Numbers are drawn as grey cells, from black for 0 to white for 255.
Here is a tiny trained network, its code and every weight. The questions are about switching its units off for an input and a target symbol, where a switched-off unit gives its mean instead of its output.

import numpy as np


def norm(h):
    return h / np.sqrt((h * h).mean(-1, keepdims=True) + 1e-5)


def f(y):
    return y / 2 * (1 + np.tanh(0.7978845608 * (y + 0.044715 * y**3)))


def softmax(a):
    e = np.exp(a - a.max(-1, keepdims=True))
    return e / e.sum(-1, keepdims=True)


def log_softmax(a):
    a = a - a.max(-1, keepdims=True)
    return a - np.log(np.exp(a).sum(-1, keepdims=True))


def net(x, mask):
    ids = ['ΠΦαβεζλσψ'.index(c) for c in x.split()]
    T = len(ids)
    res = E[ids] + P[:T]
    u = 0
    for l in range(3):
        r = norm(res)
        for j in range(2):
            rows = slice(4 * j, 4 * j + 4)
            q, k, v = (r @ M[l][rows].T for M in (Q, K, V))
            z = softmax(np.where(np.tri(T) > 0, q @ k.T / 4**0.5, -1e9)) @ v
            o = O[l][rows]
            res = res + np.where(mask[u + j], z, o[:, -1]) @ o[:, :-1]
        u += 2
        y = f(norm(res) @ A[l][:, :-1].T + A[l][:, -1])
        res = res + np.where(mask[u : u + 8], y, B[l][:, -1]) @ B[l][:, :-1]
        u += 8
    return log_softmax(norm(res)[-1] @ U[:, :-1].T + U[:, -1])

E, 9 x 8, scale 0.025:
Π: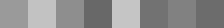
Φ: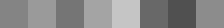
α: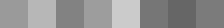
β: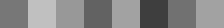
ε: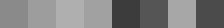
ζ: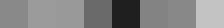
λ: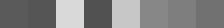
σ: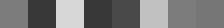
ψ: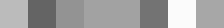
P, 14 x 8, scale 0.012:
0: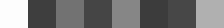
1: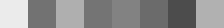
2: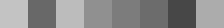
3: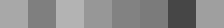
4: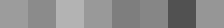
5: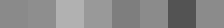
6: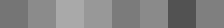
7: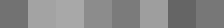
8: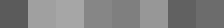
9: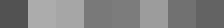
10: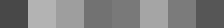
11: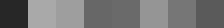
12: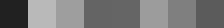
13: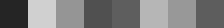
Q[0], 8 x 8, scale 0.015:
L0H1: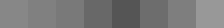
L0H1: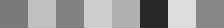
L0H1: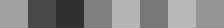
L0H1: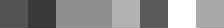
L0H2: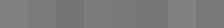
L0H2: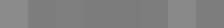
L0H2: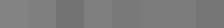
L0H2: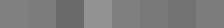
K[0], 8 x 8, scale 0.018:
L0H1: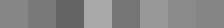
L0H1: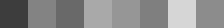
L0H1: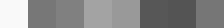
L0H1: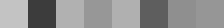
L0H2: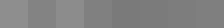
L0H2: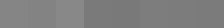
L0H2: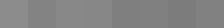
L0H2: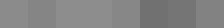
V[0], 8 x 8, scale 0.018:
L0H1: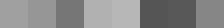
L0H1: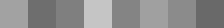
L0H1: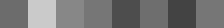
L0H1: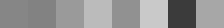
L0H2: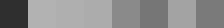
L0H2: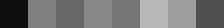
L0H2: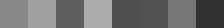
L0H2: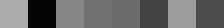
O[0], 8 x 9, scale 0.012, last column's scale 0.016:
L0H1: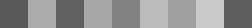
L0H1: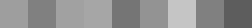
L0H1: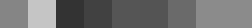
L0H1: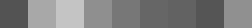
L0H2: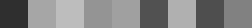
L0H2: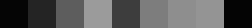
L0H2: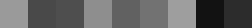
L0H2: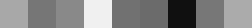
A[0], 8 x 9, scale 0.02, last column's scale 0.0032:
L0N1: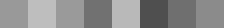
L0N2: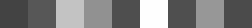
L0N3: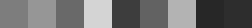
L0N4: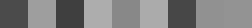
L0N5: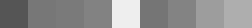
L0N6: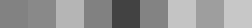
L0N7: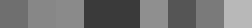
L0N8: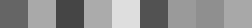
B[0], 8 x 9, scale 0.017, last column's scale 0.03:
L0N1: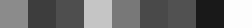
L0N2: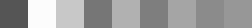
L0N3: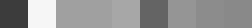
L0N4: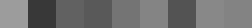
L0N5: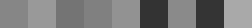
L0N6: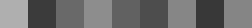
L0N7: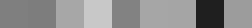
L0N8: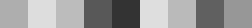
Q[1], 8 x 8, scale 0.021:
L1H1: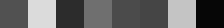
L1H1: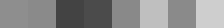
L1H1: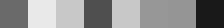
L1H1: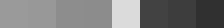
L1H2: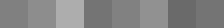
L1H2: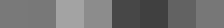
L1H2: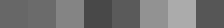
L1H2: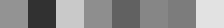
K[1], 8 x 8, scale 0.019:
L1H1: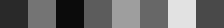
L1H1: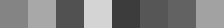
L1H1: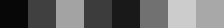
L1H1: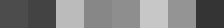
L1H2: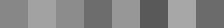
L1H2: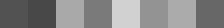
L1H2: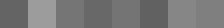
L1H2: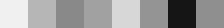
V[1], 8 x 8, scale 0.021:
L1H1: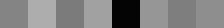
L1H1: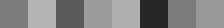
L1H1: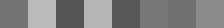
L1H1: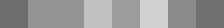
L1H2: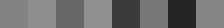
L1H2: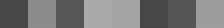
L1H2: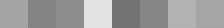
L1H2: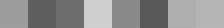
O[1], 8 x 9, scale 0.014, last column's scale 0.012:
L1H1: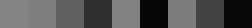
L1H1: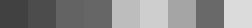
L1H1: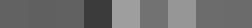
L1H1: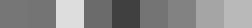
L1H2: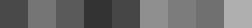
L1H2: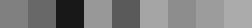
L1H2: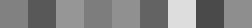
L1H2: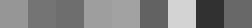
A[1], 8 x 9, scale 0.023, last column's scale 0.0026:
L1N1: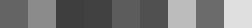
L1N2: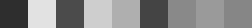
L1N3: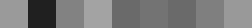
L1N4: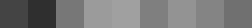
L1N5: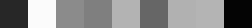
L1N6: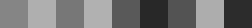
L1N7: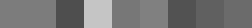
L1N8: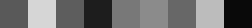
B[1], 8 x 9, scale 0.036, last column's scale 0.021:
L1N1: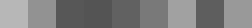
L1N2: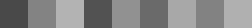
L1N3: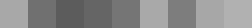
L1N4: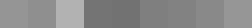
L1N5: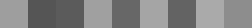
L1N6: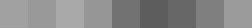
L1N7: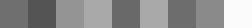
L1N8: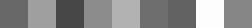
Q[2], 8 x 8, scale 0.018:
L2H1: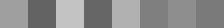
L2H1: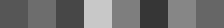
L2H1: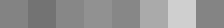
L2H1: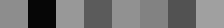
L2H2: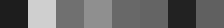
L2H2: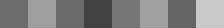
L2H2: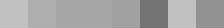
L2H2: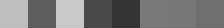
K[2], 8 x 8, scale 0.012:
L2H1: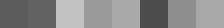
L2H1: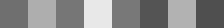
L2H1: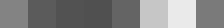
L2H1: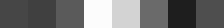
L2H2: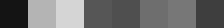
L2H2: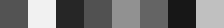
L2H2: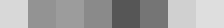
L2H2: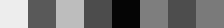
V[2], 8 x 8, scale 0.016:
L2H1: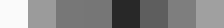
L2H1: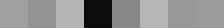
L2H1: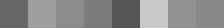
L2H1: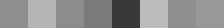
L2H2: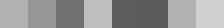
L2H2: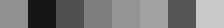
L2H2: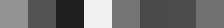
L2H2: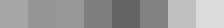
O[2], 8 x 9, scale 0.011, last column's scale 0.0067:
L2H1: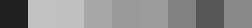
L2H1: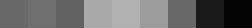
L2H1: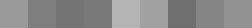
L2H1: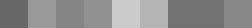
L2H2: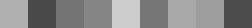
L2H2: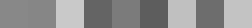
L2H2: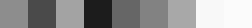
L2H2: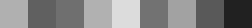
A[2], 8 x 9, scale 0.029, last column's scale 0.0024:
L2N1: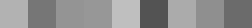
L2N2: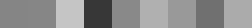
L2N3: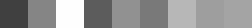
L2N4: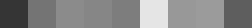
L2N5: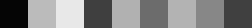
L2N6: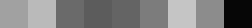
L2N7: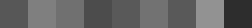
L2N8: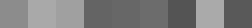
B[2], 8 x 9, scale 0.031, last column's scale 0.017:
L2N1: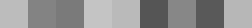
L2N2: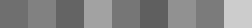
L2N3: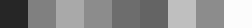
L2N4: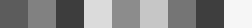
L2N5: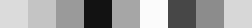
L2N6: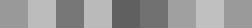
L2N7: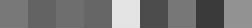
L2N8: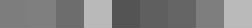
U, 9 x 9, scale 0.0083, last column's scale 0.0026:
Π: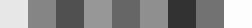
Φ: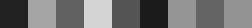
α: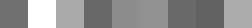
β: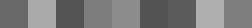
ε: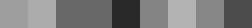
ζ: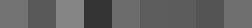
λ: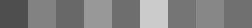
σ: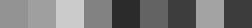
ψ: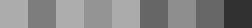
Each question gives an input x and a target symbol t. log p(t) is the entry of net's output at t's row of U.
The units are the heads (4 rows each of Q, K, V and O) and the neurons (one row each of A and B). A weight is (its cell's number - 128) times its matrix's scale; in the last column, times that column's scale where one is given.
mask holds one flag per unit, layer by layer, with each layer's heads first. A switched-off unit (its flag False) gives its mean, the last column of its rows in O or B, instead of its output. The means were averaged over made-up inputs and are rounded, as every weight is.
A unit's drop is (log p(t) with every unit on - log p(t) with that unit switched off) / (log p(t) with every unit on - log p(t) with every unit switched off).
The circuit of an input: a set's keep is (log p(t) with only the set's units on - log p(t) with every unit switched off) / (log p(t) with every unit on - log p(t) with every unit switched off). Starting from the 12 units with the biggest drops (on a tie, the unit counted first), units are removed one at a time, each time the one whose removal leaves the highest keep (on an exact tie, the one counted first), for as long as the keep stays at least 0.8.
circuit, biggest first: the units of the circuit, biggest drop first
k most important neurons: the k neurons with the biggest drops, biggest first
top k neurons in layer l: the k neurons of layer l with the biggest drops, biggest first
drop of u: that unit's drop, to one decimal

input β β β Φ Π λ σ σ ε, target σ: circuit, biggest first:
(L2N4; L1H1)
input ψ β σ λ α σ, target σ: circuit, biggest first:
(L1H1; L2N4)
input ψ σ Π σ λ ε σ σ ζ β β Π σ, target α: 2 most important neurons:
(L0N1; L2N5)
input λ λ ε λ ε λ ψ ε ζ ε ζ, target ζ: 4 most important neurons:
(L0N7; L2N7; L2N4; L0N8)
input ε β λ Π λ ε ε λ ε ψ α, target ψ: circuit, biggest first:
(L0H1; L1H2; L2N4)
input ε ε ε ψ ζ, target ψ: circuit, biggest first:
(L1H2; L0H1; L2N4)
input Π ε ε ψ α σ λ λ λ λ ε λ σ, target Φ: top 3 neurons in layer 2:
(L2N5; L2N8; L2N3)
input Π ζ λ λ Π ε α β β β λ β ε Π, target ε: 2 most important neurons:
(L1N1; L0N8)
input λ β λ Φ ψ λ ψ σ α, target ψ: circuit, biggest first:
(L0H1; L1H2)
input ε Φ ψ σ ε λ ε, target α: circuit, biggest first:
(L0N3; L0H2; L1N2; L2N5)
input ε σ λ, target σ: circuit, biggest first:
(L1H1; L2N4; L0N7)
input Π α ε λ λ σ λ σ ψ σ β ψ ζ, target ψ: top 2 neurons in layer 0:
(L0N1; L0N7)
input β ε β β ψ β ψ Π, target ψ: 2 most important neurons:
(L0N1; L2N1)
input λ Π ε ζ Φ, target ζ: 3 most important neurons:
(L0N1; L2N7; L2N4)
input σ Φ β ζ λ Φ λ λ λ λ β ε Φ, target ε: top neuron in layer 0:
(L0N8)
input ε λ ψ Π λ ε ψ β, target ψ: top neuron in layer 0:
(L0N1)
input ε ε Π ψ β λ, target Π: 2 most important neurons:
(L0N1; L2N3)
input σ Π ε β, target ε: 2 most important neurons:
(L1N1; L0N8)
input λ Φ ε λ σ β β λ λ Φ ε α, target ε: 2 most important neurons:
(L0N8; L1N1)
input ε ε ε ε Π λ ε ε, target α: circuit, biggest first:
(L0H2; L0N3; L2N5)
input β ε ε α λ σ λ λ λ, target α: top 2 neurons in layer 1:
(L1N2; L1N3)
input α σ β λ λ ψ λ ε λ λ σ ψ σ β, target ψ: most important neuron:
(L0N6)
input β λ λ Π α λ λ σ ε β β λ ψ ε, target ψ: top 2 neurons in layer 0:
(L0N1; L0N3)
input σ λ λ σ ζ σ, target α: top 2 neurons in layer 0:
(L0N2; L0N1)
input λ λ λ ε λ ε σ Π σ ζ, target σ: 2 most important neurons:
(L2N4; L1N6)
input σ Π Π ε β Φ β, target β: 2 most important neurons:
(L1N8; L0N8)
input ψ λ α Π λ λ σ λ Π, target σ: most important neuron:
(L0N7)
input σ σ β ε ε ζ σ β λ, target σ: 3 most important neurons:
(L0N7; L2N4; L1N6)
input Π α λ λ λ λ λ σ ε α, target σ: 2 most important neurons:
(L0N7; L2N4)
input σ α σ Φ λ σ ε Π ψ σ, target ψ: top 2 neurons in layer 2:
(L2N1; L2N4)
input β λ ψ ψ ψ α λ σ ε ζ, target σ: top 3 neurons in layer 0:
(L0N7; L0N5; L0N8)
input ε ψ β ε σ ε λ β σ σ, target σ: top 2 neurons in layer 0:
(L0N1; L0N2)
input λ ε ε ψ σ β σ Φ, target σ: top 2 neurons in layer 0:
(L0N7; L0N8)
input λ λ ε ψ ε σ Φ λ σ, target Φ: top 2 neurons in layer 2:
(L2N5; L2N8)
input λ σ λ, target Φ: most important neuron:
(L0N2)
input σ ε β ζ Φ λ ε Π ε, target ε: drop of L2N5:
0.1
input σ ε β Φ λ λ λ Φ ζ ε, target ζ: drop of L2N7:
0.2
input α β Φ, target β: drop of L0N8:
0.5
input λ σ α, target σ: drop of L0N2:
-0.2
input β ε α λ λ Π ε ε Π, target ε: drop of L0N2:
0.0
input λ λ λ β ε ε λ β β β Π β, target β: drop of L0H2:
0.9
